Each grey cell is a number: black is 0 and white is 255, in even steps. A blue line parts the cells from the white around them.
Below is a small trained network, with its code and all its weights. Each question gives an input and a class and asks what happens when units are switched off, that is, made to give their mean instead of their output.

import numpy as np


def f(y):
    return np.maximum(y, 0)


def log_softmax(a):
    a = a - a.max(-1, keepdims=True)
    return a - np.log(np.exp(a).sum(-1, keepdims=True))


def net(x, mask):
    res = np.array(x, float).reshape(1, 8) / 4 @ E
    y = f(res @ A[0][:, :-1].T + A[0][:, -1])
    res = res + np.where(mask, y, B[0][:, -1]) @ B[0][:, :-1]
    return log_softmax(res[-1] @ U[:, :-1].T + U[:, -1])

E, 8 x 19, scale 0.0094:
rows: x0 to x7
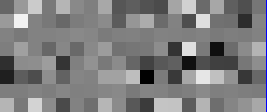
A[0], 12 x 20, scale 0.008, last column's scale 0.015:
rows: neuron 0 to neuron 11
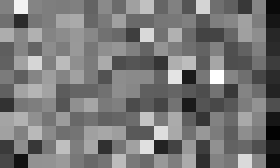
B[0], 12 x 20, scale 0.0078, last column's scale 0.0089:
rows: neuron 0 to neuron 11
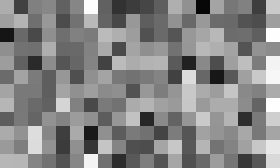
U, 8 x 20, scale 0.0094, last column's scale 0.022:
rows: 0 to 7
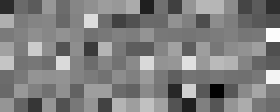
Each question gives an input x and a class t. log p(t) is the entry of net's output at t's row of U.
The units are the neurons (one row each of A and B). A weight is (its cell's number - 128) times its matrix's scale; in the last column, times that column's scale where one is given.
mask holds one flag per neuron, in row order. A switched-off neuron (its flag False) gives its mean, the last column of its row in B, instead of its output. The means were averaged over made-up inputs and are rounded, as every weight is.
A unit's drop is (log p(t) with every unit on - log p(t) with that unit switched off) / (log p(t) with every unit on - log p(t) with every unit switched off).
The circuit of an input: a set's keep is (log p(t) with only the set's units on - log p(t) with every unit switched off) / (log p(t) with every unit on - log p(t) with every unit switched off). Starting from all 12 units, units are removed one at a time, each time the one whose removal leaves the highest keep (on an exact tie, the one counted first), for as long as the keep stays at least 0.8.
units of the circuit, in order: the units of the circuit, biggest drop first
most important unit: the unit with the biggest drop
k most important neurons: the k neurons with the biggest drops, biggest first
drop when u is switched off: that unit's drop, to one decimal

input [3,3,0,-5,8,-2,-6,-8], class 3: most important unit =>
neuron 10
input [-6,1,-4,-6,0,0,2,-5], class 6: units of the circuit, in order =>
neuron 5; neuron 4
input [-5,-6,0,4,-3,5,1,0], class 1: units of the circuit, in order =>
neuron 11; neuron 2
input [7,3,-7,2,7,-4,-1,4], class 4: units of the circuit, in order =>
neuron 7; neuron 6
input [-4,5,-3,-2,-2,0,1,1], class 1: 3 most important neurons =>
neuron 0; neuron 4; neuron 7
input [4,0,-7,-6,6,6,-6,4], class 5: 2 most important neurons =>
neuron 2; neuron 8
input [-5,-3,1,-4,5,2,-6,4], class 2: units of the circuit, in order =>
neuron 4; neuron 7
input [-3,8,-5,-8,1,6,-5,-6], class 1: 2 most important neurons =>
neuron 0; neuron 2
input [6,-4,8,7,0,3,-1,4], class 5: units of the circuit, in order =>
neuron 5; neuron 4
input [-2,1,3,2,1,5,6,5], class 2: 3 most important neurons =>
neuron 2; neuron 8; neuron 10
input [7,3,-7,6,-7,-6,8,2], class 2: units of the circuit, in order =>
neuron 7; neuron 4
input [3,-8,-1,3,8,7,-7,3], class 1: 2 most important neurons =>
neuron 11; neuron 2
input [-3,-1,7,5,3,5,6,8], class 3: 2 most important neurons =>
neuron 9; neuron 2
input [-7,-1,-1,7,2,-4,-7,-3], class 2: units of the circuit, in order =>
neuron 5; neuron 4
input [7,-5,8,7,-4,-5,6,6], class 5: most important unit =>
neuron 5
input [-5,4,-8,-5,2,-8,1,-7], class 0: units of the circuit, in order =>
neuron 8; neuron 2
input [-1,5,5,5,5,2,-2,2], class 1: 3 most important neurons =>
neuron 0; neuron 5; neuron 2
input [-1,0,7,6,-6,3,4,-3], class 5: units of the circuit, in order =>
neuron 7; neuron 5
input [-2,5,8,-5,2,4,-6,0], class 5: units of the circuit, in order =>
neuron 2; neuron 5
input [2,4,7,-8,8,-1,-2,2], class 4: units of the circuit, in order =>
neuron 7
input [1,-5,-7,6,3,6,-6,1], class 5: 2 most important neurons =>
neuron 2; neuron 5
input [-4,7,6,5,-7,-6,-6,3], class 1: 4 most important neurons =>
neuron 0; neuron 7; neuron 5; neuron 4
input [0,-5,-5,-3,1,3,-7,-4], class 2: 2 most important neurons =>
neuron 0; neuron 2
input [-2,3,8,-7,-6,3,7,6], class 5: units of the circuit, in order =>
neuron 7; neuron 5
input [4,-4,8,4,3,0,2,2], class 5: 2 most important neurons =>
neuron 5; neuron 0
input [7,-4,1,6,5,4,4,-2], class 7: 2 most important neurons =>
neuron 4; neuron 5
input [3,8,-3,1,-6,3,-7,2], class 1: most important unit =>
neuron 0
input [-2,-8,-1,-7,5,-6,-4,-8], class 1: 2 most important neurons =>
neuron 11; neuron 1
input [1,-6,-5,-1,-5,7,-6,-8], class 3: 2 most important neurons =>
neuron 10; neuron 2
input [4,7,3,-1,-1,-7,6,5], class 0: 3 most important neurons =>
neuron 2; neuron 8; neuron 11
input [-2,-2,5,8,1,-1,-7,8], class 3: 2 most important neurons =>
neuron 9; neuron 5
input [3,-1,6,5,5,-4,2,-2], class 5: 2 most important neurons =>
neuron 5; neuron 2
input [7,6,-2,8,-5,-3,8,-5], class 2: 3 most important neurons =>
neuron 5; neuron 10; neuron 4
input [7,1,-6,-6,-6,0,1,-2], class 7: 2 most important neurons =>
neuron 4; neuron 7
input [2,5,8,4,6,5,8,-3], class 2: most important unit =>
neuron 2
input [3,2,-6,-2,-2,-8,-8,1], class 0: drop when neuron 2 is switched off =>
0.3
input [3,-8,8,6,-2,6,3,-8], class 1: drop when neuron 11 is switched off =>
0.7
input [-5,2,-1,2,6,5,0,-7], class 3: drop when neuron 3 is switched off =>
0.0
